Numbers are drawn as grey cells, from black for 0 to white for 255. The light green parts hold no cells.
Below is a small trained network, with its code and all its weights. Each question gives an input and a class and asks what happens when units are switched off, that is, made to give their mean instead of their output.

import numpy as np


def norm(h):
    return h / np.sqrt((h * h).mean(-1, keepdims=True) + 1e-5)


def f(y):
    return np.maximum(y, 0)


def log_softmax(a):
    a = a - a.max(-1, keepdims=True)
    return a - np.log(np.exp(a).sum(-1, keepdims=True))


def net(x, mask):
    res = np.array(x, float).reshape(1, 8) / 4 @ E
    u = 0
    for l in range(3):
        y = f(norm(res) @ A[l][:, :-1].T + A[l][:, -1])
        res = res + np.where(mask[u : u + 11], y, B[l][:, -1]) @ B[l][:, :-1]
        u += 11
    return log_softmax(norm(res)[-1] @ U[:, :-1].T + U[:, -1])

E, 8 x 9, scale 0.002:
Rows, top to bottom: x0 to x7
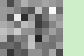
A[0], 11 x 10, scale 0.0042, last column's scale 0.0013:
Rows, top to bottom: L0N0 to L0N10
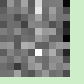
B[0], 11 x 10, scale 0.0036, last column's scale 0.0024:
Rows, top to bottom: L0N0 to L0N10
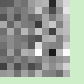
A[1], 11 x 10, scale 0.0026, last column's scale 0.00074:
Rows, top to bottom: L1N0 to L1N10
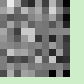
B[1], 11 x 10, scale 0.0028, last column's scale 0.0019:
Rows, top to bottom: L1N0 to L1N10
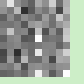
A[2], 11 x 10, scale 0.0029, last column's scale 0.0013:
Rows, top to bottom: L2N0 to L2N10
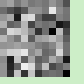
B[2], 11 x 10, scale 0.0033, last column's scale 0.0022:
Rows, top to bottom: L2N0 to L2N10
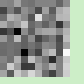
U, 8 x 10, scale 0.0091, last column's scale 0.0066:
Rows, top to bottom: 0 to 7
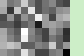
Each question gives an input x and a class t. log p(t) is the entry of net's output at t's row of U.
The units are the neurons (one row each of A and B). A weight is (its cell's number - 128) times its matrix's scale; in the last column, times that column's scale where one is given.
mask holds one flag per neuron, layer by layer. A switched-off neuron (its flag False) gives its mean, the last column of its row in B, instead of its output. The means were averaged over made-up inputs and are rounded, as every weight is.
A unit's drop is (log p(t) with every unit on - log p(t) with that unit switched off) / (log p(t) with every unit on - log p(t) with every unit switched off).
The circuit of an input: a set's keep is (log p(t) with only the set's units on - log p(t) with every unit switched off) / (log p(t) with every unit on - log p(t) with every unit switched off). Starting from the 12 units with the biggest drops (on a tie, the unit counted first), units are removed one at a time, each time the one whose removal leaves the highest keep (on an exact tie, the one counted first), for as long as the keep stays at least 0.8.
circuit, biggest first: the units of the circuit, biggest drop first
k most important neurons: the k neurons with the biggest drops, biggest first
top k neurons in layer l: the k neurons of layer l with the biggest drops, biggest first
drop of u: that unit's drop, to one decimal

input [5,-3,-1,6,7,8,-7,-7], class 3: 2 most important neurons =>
L2N4, L2N7
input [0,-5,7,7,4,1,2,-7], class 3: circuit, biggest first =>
L2N4, L2N7
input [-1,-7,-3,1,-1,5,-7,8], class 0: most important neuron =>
L0N7
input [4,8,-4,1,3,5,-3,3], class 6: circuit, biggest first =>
L2N5, L1N1
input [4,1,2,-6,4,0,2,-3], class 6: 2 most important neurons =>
L2N7, L0N0
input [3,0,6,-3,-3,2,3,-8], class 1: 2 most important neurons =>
L0N7, L0N4
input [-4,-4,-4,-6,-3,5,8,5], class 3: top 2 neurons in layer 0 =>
L0N3, L0N7
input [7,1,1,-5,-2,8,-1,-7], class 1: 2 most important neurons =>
L0N7, L0N4
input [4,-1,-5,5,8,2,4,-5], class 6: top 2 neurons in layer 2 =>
L2N7, L2N5
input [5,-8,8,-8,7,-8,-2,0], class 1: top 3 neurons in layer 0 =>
L0N7, L0N6, L0N9
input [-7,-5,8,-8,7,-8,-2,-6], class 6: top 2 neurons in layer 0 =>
L0N7, L0N0
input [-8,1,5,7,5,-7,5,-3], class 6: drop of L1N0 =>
0.2
